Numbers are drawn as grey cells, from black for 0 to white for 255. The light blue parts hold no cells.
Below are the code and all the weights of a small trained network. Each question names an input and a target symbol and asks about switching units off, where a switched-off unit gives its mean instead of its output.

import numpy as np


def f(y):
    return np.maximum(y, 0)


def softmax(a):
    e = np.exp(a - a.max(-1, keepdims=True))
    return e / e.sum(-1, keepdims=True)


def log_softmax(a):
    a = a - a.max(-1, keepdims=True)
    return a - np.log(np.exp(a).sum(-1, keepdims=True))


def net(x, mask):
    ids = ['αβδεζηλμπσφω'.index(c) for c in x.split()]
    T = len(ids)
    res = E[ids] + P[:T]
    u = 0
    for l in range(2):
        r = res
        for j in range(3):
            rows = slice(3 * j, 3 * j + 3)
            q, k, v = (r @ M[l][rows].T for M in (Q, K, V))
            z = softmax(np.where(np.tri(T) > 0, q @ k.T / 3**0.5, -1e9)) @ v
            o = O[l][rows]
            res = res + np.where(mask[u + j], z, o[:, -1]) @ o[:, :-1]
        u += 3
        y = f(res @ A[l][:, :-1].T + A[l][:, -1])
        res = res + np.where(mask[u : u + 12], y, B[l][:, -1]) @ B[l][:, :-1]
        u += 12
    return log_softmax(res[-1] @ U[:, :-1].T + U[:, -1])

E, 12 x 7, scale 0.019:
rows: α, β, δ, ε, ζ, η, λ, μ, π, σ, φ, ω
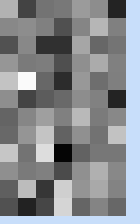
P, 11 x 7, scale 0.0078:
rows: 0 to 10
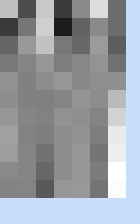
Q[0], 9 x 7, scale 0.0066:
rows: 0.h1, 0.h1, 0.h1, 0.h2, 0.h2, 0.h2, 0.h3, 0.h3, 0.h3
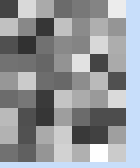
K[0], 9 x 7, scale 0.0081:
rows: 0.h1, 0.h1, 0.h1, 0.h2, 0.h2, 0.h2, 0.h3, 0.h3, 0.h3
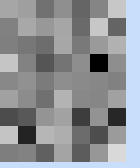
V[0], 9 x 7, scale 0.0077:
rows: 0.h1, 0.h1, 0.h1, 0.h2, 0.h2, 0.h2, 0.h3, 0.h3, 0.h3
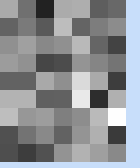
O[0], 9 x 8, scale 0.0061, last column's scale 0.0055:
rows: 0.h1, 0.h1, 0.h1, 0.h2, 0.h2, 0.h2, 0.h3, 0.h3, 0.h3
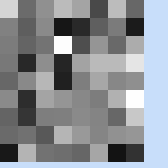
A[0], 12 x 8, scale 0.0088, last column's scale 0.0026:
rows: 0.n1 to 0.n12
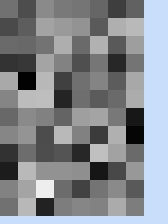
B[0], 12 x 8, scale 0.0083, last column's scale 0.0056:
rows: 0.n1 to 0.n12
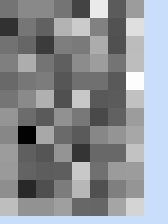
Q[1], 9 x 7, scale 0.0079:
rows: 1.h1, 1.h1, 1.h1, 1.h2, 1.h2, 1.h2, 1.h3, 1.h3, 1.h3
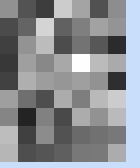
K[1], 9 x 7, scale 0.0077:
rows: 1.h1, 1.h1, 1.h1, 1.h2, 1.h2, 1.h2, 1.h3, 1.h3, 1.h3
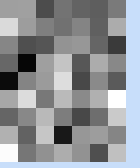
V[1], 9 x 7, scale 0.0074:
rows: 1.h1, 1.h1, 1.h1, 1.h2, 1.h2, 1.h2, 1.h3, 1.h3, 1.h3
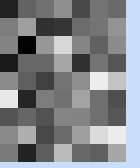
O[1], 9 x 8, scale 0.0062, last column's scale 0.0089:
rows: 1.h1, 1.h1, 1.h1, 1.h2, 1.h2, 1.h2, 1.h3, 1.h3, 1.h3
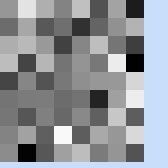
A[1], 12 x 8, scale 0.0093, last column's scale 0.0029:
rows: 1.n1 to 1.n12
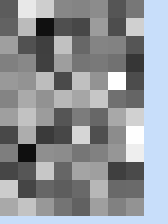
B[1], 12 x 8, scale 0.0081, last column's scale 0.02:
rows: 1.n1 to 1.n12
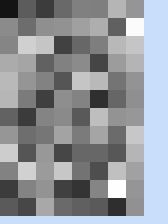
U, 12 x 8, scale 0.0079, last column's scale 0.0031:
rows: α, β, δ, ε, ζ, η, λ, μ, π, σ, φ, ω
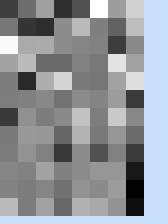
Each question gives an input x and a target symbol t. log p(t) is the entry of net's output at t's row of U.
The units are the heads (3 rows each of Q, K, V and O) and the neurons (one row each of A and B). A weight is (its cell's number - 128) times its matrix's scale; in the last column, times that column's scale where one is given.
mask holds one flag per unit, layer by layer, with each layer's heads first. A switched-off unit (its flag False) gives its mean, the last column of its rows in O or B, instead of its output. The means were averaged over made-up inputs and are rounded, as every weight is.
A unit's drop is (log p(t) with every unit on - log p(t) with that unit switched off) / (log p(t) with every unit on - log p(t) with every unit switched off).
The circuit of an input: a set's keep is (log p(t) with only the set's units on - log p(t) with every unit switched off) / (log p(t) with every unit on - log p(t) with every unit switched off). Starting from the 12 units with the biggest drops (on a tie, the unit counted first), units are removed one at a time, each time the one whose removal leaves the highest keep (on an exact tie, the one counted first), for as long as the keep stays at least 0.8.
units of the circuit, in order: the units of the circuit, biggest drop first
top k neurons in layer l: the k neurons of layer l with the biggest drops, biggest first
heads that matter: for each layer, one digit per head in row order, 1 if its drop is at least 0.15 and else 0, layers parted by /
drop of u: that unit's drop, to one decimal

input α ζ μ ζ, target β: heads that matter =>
101 / 010
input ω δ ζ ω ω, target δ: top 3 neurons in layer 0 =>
[0.n9; 0.n2; 0.n6]
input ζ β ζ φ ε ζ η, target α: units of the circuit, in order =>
[1.n11; 0.n1]
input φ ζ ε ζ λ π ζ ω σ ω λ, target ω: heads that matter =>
000 / 010
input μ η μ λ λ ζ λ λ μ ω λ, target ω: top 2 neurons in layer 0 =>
[0.n9; 0.n3]
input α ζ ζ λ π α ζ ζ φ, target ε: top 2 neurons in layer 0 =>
[0.n5; 0.n6]
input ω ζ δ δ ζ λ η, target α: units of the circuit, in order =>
[0.n1; 1.n11]
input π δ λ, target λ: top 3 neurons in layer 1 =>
[1.n9; 1.n10; 1.n2]
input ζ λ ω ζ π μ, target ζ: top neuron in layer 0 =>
[0.n4]
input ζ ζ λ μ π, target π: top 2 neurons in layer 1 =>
[1.n2; 1.n11]
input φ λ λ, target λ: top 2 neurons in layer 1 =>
[1.n10; 1.n9]
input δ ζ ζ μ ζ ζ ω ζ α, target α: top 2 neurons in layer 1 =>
[1.n11; 1.n3]
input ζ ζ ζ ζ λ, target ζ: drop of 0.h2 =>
0.2
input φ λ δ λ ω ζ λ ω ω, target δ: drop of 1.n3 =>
0.1
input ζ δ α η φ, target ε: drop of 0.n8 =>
-0.1
